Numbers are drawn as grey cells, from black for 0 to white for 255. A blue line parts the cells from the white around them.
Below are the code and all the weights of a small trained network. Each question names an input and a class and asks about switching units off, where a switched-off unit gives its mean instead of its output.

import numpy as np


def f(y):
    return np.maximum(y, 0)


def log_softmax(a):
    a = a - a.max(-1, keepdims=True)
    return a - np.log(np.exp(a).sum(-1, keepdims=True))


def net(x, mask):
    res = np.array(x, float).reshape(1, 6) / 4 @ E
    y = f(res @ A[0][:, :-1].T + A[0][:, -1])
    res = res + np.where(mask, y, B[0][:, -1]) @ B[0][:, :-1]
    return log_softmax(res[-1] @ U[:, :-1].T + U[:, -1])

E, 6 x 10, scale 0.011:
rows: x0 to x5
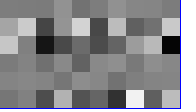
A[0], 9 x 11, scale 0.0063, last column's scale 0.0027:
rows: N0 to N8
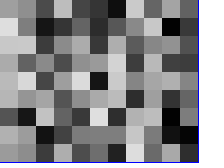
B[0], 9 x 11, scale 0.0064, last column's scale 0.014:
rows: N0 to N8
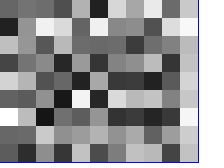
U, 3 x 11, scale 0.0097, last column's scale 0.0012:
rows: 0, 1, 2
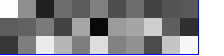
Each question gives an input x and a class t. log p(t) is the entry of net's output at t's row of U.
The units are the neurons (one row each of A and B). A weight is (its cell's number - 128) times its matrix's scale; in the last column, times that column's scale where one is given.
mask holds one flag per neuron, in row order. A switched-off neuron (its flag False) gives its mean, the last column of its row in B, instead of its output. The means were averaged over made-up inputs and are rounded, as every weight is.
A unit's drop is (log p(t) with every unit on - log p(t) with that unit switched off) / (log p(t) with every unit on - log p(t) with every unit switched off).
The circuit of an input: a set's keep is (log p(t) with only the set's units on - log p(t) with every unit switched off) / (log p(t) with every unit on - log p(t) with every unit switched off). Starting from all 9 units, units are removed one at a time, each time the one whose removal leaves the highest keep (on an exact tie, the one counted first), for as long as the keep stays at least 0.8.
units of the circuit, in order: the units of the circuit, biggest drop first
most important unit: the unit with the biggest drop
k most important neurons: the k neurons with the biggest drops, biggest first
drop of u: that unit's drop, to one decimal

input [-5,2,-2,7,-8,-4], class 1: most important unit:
N1
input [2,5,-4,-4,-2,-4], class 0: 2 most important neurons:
N1, N4
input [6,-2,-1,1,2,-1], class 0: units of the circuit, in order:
N1, N0
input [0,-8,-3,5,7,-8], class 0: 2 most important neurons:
N6, N0
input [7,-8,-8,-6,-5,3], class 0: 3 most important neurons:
N6, N1, N7
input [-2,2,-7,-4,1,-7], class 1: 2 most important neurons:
N1, N5
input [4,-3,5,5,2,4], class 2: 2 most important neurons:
N1, N7
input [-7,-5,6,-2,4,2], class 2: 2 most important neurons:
N1, N7
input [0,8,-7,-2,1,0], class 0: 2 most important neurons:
N1, N4
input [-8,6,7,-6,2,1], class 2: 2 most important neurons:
N1, N6
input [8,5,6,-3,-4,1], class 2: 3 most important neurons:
N1, N6, N7
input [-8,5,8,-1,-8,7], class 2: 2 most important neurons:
N1, N7
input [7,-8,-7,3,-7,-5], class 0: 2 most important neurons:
N6, N1
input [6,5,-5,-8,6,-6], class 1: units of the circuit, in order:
N1
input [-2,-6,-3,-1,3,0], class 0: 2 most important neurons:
N6, N1
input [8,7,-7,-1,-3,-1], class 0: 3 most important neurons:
N1, N4, N7
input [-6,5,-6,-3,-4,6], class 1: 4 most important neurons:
N1, N6, N0, N8
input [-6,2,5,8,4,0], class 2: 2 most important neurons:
N1, N6
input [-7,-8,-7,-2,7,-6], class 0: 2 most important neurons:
N6, N1
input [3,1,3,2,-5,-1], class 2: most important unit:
N6
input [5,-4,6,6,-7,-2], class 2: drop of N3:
0.0
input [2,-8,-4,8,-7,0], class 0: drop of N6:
0.3
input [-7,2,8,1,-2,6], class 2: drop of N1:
1.0
